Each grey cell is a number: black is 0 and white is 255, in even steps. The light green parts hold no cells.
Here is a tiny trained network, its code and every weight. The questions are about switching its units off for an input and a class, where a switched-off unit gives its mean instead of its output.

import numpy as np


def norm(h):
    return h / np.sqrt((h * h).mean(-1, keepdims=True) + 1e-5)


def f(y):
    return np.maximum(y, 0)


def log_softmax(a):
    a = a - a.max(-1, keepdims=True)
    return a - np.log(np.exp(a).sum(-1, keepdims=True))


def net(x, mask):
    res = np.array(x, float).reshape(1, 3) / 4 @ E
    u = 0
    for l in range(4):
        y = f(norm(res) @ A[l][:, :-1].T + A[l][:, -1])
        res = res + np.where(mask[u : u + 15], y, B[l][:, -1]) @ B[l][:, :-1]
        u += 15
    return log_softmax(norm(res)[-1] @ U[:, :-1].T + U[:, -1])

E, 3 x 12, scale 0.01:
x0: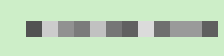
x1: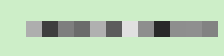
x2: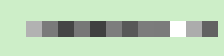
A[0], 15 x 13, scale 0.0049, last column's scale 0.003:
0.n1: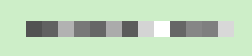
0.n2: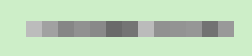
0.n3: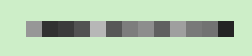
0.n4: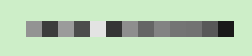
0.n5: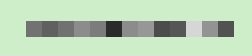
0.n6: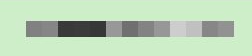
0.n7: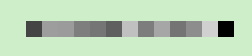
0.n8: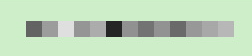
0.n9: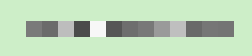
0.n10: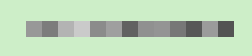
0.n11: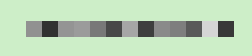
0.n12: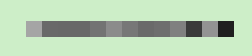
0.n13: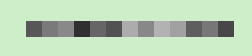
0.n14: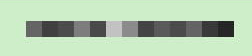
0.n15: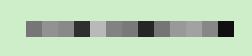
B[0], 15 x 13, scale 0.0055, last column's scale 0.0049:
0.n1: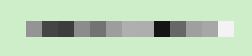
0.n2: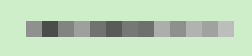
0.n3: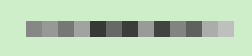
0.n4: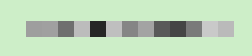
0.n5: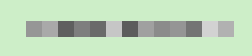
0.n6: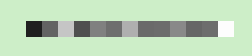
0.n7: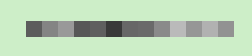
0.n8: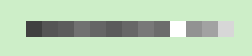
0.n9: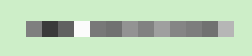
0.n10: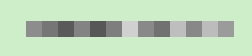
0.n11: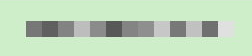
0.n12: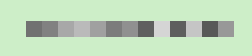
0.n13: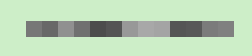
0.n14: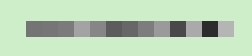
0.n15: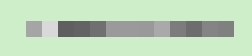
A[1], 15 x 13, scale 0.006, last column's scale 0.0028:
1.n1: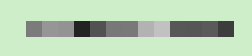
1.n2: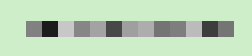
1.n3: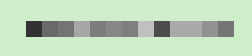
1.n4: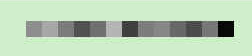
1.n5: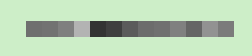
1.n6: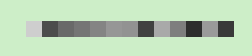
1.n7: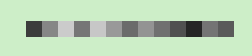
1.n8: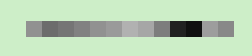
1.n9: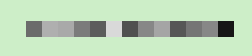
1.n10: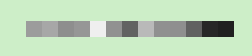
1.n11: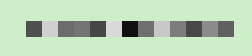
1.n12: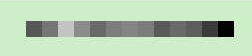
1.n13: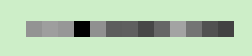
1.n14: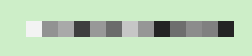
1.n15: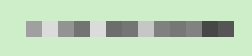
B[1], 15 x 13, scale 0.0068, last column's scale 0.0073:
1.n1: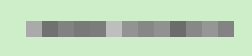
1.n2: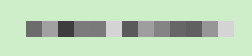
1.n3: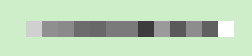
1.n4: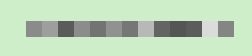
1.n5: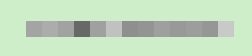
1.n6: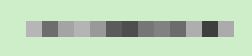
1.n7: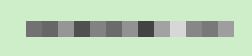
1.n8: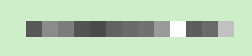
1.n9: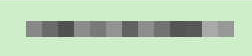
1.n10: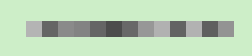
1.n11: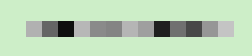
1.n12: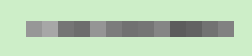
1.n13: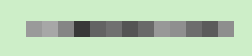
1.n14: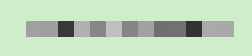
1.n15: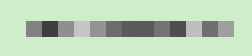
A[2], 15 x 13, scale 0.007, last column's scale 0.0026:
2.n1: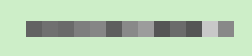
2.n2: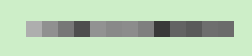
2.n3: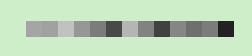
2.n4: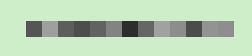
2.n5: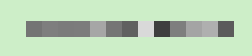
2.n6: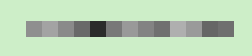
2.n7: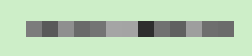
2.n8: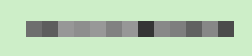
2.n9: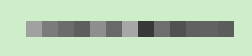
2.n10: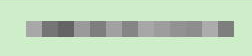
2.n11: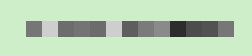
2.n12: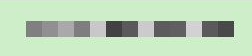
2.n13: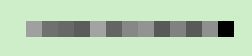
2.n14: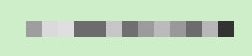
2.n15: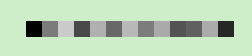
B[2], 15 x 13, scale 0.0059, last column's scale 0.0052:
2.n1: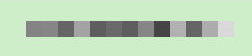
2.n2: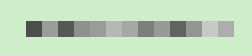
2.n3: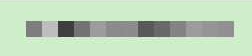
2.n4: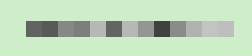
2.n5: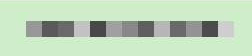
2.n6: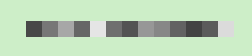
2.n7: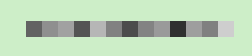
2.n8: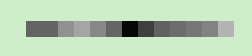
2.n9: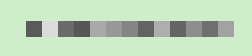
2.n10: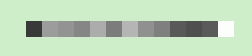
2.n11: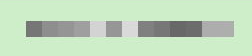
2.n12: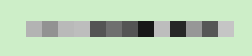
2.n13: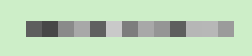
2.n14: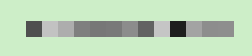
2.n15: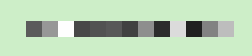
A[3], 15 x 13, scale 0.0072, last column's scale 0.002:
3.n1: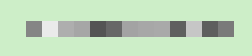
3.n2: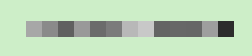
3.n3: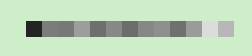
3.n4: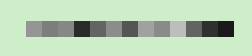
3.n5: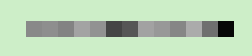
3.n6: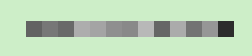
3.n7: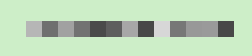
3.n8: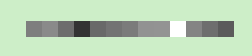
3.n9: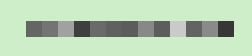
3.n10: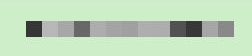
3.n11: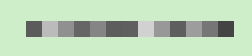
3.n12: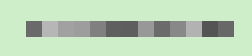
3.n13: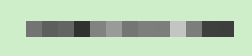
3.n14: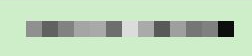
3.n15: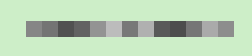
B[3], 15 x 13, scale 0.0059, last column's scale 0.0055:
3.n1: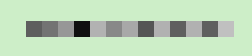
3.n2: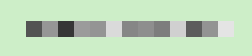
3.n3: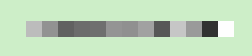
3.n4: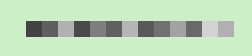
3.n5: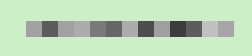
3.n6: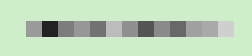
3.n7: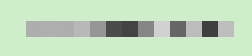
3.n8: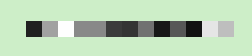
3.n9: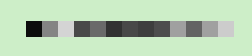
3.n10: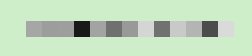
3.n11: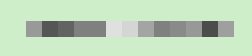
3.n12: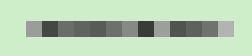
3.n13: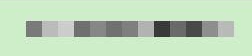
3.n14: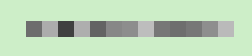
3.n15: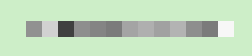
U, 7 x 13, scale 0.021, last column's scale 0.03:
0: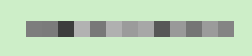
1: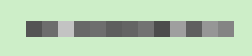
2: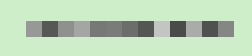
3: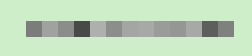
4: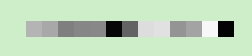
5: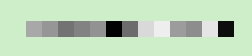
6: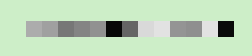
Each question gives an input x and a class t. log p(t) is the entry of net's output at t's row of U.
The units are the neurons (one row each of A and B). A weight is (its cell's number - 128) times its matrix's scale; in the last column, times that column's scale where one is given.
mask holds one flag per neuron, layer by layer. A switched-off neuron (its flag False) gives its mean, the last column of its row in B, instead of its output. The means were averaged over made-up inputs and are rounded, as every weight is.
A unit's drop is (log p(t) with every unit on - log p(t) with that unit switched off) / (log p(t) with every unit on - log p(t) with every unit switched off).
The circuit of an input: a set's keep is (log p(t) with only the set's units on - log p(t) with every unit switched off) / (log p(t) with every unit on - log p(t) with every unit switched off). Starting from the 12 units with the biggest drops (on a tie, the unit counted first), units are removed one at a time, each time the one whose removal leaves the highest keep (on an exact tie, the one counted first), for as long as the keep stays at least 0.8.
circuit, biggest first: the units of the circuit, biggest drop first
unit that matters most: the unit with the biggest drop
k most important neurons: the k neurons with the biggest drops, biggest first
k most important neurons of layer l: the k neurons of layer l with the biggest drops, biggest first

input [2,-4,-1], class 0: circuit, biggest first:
(1.n11)
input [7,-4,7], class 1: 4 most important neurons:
(0.n6, 0.n11, 3.n8, 1.n6)
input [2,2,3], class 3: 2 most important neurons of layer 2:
(2.n14, 2.n15)
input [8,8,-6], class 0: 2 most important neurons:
(1.n14, 0.n4)
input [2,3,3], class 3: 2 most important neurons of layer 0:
(0.n8, 0.n1)
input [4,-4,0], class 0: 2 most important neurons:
(1.n11, 0.n11)
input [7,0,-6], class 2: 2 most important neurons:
(2.n12, 0.n6)
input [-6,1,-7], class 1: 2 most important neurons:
(2.n15, 1.n3)
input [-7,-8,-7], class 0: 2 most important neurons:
(1.n11, 0.n6)
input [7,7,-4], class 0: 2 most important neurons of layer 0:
(0.n4, 0.n11)
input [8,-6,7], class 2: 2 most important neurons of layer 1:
(1.n8, 1.n15)
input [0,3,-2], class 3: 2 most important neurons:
(0.n1, 1.n11)
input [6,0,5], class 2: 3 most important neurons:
(2.n12, 1.n8, 0.n8)
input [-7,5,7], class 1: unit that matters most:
1.n3
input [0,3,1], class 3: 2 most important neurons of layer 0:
(0.n1, 0.n3)
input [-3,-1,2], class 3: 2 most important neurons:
(0.n6, 1.n2)
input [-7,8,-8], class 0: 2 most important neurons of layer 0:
(0.n6, 0.n4)
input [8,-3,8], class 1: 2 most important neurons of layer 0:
(0.n6, 0.n11)
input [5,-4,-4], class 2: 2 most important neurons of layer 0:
(0.n6, 0.n4)
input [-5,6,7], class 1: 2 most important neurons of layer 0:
(0.n1, 0.n6)
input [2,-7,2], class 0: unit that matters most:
1.n11
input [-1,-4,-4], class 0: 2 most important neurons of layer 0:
(0.n6, 0.n8)
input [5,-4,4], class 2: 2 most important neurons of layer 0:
(0.n8, 0.n4)
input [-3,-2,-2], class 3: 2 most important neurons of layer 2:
(2.n12, 2.n5)
